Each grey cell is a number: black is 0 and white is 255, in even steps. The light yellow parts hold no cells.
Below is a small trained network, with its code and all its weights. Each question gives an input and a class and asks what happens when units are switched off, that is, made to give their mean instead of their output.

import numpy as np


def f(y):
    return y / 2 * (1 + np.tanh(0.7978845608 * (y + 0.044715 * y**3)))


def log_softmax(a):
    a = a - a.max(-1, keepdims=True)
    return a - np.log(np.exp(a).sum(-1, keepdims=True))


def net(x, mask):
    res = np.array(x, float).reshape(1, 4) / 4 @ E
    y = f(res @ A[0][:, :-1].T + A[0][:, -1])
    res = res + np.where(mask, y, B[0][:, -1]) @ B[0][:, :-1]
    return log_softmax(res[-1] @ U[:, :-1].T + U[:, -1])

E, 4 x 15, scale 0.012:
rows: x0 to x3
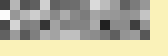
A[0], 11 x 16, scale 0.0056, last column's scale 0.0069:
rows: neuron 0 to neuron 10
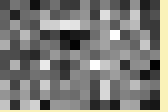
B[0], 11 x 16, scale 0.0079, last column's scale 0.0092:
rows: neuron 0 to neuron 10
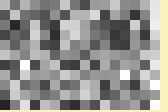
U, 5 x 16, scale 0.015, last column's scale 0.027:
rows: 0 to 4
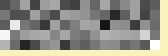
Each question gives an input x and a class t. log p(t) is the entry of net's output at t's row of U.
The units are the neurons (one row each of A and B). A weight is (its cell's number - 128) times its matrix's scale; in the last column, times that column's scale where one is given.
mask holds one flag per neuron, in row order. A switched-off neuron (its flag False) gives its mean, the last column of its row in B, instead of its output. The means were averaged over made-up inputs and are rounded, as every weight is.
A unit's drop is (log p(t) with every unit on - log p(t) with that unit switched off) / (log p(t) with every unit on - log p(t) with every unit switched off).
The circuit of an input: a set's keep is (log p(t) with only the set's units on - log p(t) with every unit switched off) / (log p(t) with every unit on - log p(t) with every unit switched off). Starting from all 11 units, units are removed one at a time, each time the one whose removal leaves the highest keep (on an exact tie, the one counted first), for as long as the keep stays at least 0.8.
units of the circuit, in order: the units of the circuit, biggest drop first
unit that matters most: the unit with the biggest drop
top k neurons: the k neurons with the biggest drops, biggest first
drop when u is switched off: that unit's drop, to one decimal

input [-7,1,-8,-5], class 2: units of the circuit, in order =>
(neuron 8; neuron 1)
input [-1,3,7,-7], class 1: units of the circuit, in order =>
(neuron 3; neuron 8)
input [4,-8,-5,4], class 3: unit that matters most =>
neuron 0
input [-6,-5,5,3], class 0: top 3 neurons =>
(neuron 10; neuron 8; neuron 1)
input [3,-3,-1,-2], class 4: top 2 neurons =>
(neuron 10; neuron 2)
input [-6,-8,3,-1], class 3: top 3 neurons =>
(neuron 0; neuron 5; neuron 7)
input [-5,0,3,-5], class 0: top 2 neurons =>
(neuron 10; neuron 2)
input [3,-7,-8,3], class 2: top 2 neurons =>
(neuron 1; neuron 8)
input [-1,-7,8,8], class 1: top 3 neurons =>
(neuron 2; neuron 8; neuron 1)
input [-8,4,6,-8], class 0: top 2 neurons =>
(neuron 10; neuron 2)
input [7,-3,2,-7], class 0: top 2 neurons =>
(neuron 6; neuron 2)
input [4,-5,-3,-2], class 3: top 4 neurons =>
(neuron 0; neuron 10; neuron 7; neuron 5)
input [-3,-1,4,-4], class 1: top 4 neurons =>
(neuron 8; neuron 1; neuron 3; neuron 6)
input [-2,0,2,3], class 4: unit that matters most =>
neuron 3
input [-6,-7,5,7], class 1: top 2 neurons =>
(neuron 2; neuron 6)
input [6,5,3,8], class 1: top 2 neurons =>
(neuron 2; neuron 10)
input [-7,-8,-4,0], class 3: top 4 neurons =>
(neuron 0; neuron 5; neuron 7; neuron 6)
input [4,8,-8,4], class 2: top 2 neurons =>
(neuron 8; neuron 1)
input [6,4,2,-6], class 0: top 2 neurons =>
(neuron 6; neuron 2)
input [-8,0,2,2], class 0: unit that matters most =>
neuron 10
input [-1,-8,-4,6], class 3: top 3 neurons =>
(neuron 0; neuron 5; neuron 7)
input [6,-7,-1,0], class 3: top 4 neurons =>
(neuron 0; neuron 5; neuron 7; neuron 10)
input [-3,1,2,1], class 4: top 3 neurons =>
(neuron 6; neuron 8; neuron 1)
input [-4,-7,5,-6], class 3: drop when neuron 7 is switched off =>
0.2
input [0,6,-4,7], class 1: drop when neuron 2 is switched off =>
0.7
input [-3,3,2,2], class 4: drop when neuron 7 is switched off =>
0.3
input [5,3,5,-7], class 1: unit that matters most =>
neuron 3
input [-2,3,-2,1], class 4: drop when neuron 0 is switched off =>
0.4
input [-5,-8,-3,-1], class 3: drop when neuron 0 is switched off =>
0.3
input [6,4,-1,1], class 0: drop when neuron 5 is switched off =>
0.0
